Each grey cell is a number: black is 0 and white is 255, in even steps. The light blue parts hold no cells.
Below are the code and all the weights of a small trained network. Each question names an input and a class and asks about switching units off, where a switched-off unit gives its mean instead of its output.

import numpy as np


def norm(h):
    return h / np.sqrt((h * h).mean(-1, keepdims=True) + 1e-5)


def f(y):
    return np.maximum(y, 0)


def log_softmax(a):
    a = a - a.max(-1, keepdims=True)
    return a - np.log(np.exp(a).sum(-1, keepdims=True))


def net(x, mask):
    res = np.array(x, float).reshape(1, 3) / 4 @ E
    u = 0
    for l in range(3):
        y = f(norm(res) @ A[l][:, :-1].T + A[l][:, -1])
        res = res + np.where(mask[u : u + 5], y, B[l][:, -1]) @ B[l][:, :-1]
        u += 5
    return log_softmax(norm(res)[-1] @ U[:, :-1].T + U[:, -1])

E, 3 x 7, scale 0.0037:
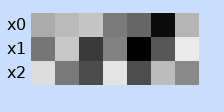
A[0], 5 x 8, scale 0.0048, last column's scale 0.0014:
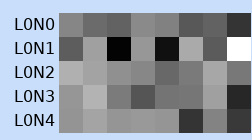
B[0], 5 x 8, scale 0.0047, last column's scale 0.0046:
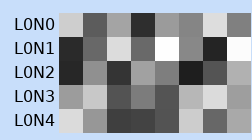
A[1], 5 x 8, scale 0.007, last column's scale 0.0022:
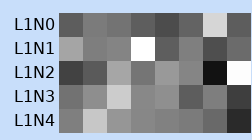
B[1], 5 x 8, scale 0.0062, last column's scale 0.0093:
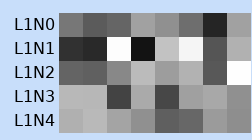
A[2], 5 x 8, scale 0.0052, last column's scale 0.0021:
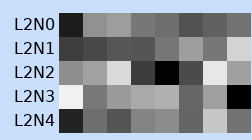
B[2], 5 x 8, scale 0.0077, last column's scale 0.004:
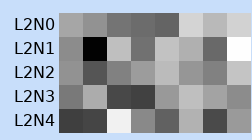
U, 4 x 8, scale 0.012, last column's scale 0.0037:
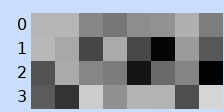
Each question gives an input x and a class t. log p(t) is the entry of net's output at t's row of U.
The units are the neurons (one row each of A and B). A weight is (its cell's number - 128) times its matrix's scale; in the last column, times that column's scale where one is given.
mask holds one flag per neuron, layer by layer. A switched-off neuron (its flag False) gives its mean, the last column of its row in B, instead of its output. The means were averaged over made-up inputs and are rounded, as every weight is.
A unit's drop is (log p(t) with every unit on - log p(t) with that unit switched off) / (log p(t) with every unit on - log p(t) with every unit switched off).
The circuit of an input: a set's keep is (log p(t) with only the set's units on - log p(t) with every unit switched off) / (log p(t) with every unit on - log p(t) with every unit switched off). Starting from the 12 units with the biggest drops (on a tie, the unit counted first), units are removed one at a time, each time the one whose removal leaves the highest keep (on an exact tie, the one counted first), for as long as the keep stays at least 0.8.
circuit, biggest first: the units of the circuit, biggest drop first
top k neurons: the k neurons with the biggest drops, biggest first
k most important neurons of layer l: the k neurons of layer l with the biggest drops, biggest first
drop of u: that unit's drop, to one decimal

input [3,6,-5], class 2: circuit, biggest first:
[L1N1, L1N2]
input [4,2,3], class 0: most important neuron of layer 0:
[L0N2]
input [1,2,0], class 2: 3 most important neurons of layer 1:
[L1N1, L1N4, L1N2]
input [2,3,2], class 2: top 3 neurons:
[L0N2, L2N1, L1N1]
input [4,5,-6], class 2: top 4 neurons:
[L1N1, L2N1, L2N4, L1N0]
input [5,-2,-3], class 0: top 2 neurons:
[L1N1, L2N1]
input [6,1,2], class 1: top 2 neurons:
[L2N1, L0N2]
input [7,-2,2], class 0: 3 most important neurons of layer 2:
[L2N1, L2N3, L2N4]
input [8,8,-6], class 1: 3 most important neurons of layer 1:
[L1N1, L1N2, L1N0]
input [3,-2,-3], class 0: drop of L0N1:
0.7
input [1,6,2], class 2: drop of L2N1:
0.5
